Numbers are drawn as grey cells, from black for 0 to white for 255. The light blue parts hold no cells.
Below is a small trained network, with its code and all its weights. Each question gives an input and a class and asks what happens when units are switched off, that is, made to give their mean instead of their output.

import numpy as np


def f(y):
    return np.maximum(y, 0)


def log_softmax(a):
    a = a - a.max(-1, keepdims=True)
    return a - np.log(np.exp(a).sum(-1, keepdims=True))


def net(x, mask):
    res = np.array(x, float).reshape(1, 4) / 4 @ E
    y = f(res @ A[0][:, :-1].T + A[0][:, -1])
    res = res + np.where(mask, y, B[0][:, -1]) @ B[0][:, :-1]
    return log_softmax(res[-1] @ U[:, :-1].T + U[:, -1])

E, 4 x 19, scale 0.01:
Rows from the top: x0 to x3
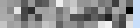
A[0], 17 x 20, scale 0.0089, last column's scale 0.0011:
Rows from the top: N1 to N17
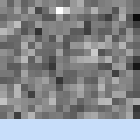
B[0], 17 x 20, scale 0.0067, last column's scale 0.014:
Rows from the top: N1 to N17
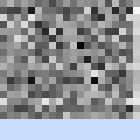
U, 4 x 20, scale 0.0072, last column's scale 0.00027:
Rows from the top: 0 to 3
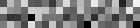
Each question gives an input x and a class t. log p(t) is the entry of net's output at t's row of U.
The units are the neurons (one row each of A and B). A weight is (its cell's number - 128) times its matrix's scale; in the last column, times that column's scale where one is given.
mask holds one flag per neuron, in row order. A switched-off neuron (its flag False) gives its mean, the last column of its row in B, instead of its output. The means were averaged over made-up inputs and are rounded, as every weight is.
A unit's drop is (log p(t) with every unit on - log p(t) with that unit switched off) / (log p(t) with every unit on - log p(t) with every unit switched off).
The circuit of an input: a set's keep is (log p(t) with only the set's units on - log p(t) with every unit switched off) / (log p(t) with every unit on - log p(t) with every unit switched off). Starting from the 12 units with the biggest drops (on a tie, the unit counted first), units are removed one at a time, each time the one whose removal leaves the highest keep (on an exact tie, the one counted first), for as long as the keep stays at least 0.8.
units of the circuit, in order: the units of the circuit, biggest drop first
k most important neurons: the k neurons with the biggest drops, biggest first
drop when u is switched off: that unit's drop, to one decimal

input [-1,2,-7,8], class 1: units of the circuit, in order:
N15
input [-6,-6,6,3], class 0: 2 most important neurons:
N2, N17
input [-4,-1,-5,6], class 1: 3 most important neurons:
N15, N2, N5
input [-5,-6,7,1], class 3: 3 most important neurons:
N5, N2, N14
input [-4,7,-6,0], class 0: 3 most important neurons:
N14, N5, N13
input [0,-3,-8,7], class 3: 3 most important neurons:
N7, N9, N10
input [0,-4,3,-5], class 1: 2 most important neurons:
N3, N10
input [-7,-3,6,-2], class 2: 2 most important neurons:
N12, N16
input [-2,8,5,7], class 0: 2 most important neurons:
N14, N4
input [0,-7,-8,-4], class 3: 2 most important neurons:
N7, N9
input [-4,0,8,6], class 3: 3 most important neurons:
N5, N10, N3
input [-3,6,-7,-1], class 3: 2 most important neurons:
N7, N9
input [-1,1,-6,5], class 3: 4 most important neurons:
N7, N9, N10, N3
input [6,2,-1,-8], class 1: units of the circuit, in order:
N3
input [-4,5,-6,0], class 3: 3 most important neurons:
N7, N9, N2
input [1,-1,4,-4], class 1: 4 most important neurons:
N3, N10, N7, N9
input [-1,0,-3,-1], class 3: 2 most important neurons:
N2, N15
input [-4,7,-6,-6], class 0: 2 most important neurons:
N14, N15
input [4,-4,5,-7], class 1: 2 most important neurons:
N3, N10
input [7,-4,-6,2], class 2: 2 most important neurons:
N2, N5
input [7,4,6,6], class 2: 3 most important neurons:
N2, N3, N10
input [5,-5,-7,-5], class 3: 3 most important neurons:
N7, N9, N15
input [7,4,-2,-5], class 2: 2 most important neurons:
N2, N15
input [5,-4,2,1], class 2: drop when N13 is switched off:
0.1
